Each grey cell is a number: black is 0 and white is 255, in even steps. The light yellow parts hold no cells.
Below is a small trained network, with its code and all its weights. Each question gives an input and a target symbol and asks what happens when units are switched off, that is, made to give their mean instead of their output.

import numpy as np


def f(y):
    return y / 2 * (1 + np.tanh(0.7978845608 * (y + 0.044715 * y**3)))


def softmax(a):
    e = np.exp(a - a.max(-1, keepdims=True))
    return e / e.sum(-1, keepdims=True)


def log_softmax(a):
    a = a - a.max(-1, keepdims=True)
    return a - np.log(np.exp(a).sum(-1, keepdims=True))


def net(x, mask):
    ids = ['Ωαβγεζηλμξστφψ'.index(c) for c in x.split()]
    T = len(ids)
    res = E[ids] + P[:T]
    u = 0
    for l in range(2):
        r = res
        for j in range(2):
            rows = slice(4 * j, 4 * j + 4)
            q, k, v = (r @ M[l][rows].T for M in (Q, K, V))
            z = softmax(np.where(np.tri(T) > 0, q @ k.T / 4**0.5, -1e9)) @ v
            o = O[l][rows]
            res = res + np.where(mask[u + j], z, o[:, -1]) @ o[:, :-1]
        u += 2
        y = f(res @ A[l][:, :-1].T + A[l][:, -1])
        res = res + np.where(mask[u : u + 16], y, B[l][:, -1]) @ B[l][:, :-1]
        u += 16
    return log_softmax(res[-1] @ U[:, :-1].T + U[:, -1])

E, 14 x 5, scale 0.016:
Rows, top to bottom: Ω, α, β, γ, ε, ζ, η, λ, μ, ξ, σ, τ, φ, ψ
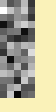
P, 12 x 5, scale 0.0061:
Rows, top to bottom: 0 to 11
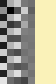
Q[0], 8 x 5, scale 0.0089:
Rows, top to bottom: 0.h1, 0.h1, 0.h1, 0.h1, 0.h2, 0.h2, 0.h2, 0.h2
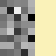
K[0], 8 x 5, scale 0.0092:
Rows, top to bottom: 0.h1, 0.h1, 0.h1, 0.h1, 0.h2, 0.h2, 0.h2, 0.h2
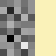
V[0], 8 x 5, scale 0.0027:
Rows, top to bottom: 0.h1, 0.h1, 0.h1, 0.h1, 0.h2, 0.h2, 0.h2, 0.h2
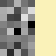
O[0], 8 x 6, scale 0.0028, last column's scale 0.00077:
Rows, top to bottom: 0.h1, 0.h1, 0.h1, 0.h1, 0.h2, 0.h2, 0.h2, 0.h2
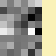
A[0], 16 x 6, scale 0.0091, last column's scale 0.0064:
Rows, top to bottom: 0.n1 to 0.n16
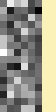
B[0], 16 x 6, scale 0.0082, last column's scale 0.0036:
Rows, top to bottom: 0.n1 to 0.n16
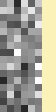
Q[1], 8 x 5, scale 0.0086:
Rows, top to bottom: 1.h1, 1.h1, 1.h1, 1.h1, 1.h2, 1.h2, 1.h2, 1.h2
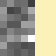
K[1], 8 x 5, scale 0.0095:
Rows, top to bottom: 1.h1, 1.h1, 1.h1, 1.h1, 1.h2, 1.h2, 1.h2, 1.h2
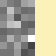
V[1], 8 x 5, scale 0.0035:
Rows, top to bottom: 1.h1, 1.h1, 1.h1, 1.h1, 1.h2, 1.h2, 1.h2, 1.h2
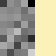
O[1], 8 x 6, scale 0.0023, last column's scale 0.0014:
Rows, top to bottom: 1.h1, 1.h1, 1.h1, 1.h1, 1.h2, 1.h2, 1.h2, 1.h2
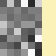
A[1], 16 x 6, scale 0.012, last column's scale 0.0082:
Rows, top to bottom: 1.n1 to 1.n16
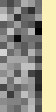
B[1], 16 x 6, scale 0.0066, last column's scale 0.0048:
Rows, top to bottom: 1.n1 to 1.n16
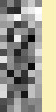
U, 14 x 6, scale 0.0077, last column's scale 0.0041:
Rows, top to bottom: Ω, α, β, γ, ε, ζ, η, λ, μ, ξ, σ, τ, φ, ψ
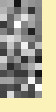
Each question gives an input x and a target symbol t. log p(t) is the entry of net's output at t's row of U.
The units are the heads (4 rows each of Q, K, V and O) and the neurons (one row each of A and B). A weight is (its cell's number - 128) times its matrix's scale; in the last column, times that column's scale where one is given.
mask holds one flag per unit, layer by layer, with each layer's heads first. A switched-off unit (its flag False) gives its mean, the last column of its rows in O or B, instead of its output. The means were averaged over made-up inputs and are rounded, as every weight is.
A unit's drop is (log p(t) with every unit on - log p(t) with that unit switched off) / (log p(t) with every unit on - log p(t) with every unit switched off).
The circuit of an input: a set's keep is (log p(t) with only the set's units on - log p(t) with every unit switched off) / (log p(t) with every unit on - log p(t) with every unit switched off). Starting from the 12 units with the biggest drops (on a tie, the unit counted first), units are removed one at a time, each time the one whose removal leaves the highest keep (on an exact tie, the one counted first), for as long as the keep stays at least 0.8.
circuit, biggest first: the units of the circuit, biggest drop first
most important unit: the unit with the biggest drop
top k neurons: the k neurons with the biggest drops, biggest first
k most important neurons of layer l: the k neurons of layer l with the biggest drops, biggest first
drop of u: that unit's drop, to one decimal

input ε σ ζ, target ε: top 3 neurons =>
1.n6; 0.n8; 0.n12
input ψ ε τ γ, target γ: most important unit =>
0.n12
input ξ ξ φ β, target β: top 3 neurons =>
1.n3; 1.n2; 0.n4
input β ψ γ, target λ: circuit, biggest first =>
1.n1; 0.n14
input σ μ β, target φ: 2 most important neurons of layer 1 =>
1.n2; 1.n3
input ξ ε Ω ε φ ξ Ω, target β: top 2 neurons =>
1.n3; 1.n2
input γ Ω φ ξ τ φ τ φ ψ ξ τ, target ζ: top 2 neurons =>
0.n10; 1.n3
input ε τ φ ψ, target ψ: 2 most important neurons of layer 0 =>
0.n8; 0.n10
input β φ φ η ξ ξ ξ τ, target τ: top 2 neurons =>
0.n10; 0.n5
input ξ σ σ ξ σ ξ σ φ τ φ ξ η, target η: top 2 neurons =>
1.n10; 0.n10
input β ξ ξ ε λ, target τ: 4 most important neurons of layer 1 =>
1.n13; 1.n7; 1.n9; 1.n10
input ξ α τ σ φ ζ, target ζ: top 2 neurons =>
0.n2; 1.n3
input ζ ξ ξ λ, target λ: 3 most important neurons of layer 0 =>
0.n10; 0.n3; 0.n14
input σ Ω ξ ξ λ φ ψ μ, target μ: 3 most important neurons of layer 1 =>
1.n14; 1.n3; 1.n6
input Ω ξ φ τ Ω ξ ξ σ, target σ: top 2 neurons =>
0.n8; 1.n12
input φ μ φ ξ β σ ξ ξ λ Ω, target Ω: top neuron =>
0.n2
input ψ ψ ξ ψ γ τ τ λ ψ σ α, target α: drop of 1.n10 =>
0.5
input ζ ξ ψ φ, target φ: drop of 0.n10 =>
0.3
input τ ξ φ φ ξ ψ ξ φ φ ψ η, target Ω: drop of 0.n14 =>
0.4
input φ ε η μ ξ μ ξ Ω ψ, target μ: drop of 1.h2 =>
0.0
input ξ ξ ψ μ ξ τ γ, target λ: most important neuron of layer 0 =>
0.n4
